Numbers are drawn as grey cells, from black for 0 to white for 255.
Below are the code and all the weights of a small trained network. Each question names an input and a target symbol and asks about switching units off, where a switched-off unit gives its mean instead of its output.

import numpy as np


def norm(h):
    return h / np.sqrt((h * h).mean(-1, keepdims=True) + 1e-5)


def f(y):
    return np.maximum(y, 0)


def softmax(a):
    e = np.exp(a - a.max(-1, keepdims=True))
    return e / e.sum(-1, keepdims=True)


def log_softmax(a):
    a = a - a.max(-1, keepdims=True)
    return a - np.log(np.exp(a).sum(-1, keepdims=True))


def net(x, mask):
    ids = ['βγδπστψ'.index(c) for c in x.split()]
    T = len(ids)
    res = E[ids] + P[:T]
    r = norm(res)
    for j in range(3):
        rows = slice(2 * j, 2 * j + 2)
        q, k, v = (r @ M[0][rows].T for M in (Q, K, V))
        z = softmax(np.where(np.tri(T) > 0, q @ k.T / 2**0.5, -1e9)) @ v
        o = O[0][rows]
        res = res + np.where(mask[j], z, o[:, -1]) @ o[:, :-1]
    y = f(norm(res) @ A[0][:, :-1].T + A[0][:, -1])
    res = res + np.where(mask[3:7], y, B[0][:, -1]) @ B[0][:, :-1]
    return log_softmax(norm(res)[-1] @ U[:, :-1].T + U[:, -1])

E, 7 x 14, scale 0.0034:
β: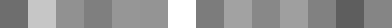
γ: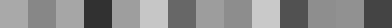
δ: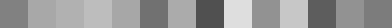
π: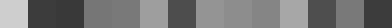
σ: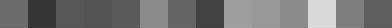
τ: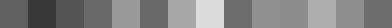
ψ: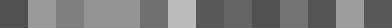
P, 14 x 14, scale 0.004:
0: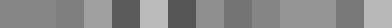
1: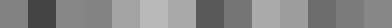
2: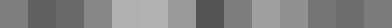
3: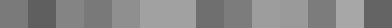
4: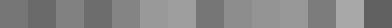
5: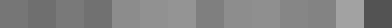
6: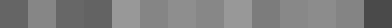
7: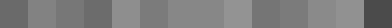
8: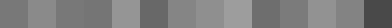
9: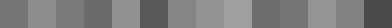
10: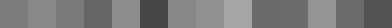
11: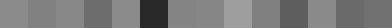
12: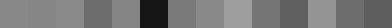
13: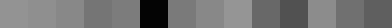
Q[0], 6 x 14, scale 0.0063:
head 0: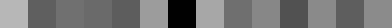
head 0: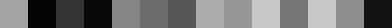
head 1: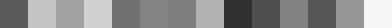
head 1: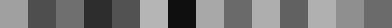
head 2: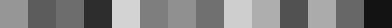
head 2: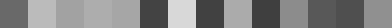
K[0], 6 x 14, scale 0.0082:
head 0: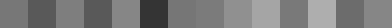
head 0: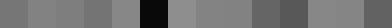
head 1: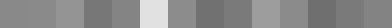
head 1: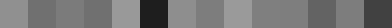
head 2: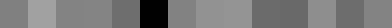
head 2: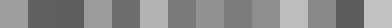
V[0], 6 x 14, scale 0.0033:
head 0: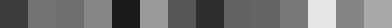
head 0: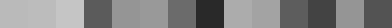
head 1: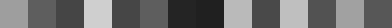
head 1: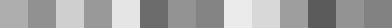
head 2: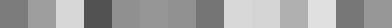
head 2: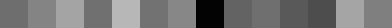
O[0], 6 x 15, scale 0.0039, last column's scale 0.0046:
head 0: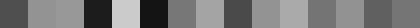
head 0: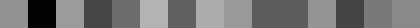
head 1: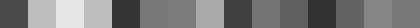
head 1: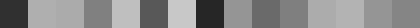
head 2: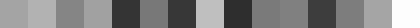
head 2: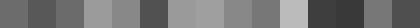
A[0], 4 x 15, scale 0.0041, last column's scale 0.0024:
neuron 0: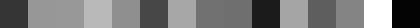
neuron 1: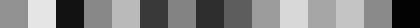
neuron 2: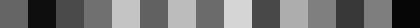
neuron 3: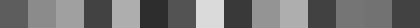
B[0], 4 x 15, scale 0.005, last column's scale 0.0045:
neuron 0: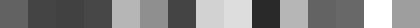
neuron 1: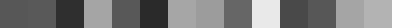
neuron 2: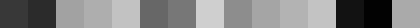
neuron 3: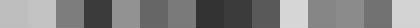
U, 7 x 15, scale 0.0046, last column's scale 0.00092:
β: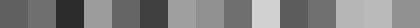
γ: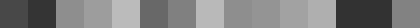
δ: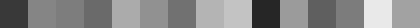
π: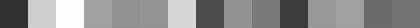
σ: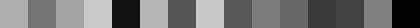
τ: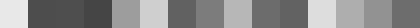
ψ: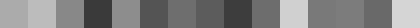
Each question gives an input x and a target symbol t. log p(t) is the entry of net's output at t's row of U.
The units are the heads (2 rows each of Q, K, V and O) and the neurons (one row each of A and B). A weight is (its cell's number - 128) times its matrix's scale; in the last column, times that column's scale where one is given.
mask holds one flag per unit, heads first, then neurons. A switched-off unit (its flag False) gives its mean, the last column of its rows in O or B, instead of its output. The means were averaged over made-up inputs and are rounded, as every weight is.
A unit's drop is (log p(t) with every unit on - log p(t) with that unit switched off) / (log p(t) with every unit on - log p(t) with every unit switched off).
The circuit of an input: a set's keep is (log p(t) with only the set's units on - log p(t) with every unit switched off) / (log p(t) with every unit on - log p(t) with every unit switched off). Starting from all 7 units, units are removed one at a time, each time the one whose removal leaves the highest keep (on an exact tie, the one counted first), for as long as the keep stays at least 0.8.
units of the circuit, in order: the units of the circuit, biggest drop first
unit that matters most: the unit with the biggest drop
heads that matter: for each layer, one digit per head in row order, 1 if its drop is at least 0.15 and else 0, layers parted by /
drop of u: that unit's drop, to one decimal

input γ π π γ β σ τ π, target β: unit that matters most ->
head 0
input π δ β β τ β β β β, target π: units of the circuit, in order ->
(head 2; head 1)
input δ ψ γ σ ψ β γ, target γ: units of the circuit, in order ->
(head 2; neuron 2)
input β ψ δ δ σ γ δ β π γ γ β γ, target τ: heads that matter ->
110
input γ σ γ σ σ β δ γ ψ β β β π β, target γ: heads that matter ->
110
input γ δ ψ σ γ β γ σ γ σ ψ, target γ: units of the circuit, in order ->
(head 1; head 0; neuron 2)
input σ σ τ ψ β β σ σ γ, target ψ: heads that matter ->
100
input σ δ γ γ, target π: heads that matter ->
010
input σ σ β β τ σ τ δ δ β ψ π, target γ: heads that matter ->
001
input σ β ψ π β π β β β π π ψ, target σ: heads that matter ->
110
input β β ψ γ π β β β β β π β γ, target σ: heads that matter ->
101
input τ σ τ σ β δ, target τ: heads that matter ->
010
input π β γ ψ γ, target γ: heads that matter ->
001
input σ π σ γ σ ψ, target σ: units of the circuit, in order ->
(head 1)
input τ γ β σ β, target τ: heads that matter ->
010
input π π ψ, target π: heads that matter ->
011
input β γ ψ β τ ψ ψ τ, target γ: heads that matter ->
001
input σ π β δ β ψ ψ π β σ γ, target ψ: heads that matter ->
000
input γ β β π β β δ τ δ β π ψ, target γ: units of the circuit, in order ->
(head 1; neuron 2; head 0)
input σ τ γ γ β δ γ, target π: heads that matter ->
110
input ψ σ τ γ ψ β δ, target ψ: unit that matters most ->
head 0
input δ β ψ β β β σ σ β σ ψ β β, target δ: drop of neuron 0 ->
0.7
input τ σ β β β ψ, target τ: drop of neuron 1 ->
0.1
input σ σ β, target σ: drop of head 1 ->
0.4
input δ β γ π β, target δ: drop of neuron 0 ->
0.8
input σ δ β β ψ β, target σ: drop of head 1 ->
0.2
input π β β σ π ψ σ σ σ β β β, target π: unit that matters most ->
head 2
